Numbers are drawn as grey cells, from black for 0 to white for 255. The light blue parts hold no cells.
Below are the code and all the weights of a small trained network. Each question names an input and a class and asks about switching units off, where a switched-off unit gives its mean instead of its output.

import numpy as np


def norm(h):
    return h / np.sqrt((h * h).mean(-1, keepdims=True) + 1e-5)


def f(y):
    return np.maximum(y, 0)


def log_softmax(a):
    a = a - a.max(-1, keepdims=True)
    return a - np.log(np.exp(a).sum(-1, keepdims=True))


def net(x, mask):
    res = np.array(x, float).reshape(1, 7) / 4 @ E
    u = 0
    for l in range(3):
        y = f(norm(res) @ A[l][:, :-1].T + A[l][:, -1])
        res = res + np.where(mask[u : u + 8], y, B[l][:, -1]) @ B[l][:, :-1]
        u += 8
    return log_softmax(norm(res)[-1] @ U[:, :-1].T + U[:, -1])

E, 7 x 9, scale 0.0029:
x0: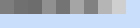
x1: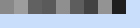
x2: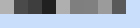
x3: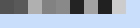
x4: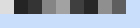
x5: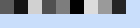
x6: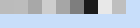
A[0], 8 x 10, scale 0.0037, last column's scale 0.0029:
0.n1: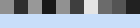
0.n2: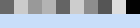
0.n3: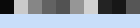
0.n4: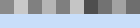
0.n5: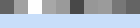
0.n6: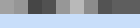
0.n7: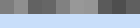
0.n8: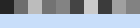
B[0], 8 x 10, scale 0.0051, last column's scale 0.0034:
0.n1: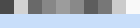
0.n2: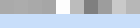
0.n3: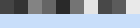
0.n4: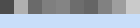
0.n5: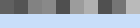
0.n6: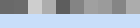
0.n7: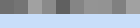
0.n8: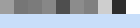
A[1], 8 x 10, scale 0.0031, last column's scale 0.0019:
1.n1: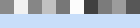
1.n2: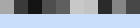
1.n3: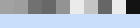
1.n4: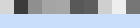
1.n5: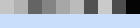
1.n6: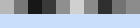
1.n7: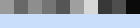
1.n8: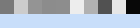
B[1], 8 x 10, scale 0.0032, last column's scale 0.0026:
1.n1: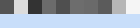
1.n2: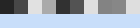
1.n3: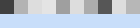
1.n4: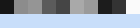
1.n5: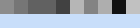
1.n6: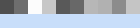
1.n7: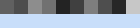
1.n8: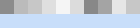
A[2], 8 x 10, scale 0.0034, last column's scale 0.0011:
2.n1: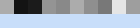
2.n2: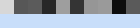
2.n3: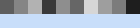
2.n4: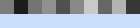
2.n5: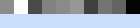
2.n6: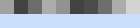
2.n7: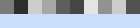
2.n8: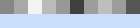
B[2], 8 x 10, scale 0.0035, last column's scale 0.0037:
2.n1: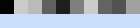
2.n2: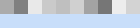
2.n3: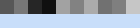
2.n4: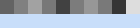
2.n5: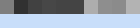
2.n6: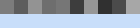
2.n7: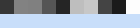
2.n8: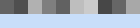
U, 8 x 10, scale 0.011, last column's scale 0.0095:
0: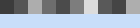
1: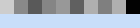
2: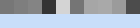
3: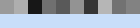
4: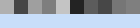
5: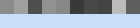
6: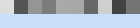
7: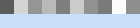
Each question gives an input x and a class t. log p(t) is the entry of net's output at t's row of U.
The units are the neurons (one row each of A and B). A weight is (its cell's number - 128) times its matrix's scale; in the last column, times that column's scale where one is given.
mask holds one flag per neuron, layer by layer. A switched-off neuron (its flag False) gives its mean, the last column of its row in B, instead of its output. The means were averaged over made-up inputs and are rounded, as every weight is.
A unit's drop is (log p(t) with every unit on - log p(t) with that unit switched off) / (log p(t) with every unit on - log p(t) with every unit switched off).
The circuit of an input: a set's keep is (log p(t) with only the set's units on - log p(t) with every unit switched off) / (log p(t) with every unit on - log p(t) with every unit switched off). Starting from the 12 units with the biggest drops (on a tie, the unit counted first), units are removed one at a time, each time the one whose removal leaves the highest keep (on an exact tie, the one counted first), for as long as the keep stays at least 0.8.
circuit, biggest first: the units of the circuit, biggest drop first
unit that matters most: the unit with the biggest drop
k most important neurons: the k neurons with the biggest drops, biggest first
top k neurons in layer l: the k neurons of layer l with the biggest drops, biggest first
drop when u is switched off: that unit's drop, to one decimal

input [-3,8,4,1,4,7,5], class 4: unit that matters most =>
0.n8
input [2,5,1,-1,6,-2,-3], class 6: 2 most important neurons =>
[0.n3, 0.n5]
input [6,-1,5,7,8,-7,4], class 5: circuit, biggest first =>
[2.n6, 2.n2]
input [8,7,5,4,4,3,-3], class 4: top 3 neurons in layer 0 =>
[0.n3, 0.n1, 0.n5]
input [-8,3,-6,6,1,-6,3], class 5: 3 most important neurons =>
[2.n2, 1.n1, 2.n5]
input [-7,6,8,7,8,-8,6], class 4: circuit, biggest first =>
[0.n1, 2.n6]
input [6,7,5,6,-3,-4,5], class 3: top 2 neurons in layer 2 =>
[2.n2, 2.n5]
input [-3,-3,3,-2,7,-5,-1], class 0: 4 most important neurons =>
[0.n8, 0.n1, 2.n1, 1.n6]
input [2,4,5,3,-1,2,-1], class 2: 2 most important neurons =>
[0.n1, 2.n7]
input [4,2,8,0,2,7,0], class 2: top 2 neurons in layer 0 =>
[0.n1, 0.n3]
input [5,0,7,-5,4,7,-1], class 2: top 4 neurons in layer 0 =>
[0.n3, 0.n1, 0.n8, 0.n5]
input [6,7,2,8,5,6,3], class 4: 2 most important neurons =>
[0.n3, 1.n2]
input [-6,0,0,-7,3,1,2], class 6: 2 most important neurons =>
[0.n1, 2.n2]
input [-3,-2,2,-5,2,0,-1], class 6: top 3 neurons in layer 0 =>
[0.n3, 0.n5, 0.n6]
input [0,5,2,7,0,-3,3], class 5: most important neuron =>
[0.n3]
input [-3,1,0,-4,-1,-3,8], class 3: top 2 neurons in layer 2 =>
[2.n5, 2.n2]
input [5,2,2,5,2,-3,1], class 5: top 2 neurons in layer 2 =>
[2.n7, 2.n2]
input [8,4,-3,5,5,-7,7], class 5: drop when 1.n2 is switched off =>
0.1
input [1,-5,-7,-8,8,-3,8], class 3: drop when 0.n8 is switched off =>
-0.1
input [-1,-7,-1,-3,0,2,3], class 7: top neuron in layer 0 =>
[0.n3]
